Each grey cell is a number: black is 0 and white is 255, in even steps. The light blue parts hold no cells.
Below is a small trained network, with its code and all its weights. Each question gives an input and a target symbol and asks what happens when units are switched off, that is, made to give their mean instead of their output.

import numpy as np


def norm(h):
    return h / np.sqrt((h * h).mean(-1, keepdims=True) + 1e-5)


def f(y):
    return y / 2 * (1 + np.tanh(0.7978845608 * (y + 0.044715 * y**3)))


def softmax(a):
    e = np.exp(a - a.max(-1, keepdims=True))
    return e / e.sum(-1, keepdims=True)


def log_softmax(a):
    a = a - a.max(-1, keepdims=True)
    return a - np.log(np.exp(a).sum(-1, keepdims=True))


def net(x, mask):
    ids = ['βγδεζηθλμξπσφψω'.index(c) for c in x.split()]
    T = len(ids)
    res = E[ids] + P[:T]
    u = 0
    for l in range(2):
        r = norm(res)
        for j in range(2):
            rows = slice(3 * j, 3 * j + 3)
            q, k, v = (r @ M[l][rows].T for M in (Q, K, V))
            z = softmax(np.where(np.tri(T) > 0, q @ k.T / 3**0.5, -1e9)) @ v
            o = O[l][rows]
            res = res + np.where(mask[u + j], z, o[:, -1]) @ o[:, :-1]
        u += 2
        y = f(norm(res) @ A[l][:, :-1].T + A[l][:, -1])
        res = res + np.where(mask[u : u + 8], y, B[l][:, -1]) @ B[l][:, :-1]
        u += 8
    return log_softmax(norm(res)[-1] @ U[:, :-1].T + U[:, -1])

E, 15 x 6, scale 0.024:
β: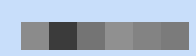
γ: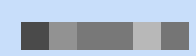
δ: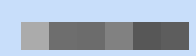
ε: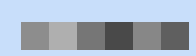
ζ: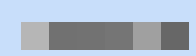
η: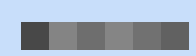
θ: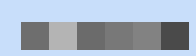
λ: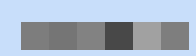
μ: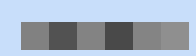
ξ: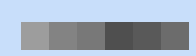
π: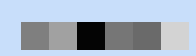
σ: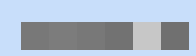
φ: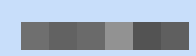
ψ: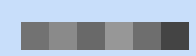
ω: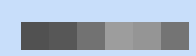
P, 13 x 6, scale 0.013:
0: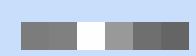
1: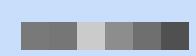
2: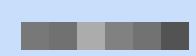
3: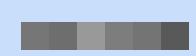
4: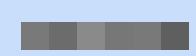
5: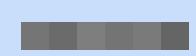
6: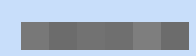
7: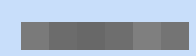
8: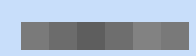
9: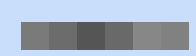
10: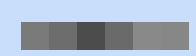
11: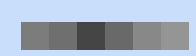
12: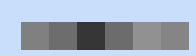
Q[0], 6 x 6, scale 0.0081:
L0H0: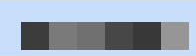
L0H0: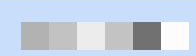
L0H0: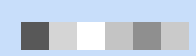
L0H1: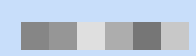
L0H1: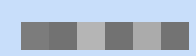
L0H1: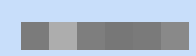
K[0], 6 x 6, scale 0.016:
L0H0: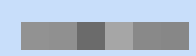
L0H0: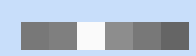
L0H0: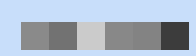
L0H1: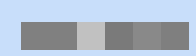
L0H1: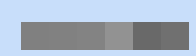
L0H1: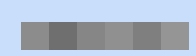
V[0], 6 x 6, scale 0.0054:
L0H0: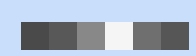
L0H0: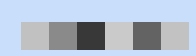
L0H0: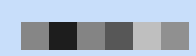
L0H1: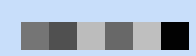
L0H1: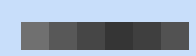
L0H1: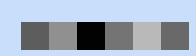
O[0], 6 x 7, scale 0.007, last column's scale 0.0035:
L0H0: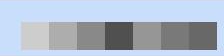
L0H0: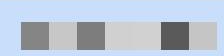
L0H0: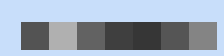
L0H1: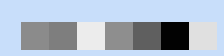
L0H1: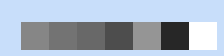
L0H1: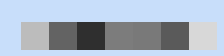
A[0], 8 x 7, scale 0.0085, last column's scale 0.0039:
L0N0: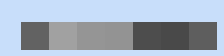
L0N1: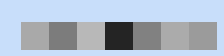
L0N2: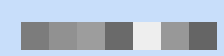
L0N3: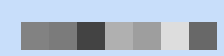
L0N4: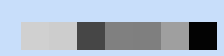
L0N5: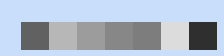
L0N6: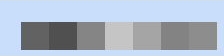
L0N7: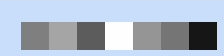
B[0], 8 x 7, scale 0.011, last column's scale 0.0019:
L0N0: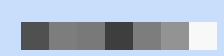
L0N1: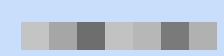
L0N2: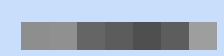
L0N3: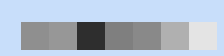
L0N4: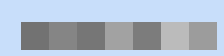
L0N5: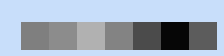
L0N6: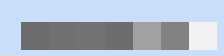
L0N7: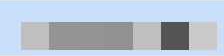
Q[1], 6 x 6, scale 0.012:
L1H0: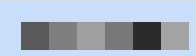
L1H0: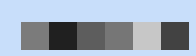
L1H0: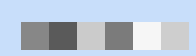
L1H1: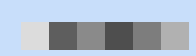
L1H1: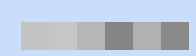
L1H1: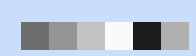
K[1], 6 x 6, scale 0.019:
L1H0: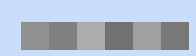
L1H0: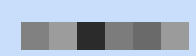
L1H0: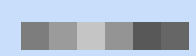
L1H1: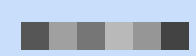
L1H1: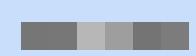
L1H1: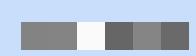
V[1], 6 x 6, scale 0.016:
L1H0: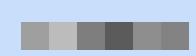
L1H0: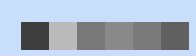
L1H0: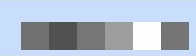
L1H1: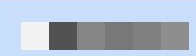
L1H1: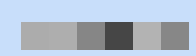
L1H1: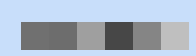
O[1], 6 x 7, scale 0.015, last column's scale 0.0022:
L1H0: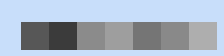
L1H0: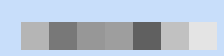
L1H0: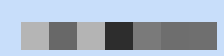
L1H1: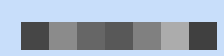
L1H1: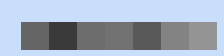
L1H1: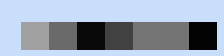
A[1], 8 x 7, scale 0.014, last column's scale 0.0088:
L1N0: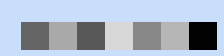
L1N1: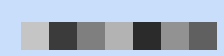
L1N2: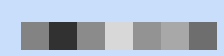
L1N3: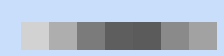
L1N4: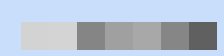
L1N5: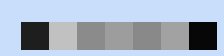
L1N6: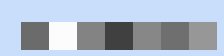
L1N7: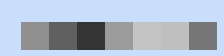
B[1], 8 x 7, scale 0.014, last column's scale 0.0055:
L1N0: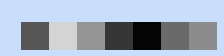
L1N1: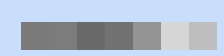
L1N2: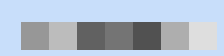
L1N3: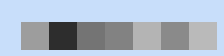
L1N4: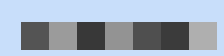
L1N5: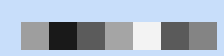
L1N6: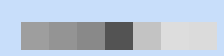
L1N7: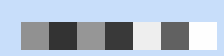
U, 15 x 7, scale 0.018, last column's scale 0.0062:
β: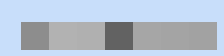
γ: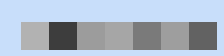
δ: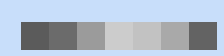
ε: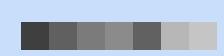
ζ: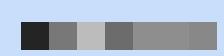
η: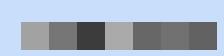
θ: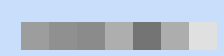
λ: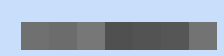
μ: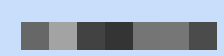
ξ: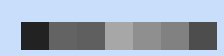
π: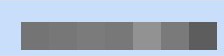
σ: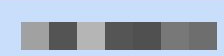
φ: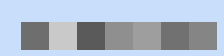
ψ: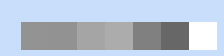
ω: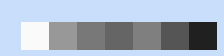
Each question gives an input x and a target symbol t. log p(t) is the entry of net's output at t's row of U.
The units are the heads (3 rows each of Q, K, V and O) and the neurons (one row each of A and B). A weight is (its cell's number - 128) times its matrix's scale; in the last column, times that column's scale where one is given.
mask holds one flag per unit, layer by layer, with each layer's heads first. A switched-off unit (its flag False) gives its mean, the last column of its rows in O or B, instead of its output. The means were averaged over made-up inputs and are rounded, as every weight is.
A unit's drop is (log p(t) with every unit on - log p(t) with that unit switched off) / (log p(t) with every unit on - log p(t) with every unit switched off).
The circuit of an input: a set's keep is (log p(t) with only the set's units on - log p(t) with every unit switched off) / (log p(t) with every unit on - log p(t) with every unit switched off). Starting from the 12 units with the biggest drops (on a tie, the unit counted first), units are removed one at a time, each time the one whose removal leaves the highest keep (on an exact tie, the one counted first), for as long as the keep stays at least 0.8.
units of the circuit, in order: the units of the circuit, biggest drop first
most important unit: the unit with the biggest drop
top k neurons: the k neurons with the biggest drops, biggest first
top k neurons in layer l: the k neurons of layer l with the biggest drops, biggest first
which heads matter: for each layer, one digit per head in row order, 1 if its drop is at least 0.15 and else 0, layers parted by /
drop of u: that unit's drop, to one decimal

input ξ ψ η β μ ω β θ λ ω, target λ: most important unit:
L0H0
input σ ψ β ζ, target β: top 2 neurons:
(L1N6, L0N7)
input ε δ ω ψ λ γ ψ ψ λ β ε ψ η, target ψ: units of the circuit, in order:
(L0H1, L1H1)
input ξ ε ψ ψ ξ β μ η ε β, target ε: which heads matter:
10 / 00
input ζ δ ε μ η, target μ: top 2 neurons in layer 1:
(L1N6, L1N7)
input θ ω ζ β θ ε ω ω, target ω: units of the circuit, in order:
(L0H0, L1H0)
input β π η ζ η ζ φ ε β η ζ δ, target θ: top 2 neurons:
(L1N2, L0N0)
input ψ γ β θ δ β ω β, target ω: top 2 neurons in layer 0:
(L0N0, L0N7)
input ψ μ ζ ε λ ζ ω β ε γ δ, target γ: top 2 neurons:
(L1N3, L0N5)
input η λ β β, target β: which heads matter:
10 / 11
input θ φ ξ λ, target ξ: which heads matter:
10 / 10
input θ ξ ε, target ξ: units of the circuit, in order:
(L1H0, L0H0)
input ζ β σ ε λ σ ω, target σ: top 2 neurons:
(L0N1, L0N3)
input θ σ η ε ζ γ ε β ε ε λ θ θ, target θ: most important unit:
L0H1
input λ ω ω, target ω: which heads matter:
10 / 11
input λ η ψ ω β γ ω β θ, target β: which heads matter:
00 / 00
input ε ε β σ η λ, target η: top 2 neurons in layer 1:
(L1N4, L1N7)
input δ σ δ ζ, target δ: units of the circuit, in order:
(L1H1, L1N5)
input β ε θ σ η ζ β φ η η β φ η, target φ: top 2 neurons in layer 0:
(L0N7, L0N1)
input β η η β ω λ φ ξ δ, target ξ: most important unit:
L1H0
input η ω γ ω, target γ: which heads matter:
10 / 11
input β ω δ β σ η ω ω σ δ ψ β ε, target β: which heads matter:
00 / 01
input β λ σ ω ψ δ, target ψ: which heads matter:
01 / 11
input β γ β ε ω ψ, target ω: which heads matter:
11 / 11
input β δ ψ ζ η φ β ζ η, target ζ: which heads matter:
10 / 01
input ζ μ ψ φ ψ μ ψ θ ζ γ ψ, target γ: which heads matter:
11 / 10
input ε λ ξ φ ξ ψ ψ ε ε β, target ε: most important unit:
L0N1
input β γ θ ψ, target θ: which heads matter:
10 / 10
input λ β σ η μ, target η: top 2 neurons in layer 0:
(L0N1, L0N0)
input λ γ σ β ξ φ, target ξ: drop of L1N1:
-0.1
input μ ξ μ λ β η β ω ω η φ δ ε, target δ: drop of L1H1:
0.5
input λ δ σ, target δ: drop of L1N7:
0.2
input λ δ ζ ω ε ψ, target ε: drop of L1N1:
0.2
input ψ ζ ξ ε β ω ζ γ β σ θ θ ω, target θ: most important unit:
L1H1
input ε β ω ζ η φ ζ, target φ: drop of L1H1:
0.4
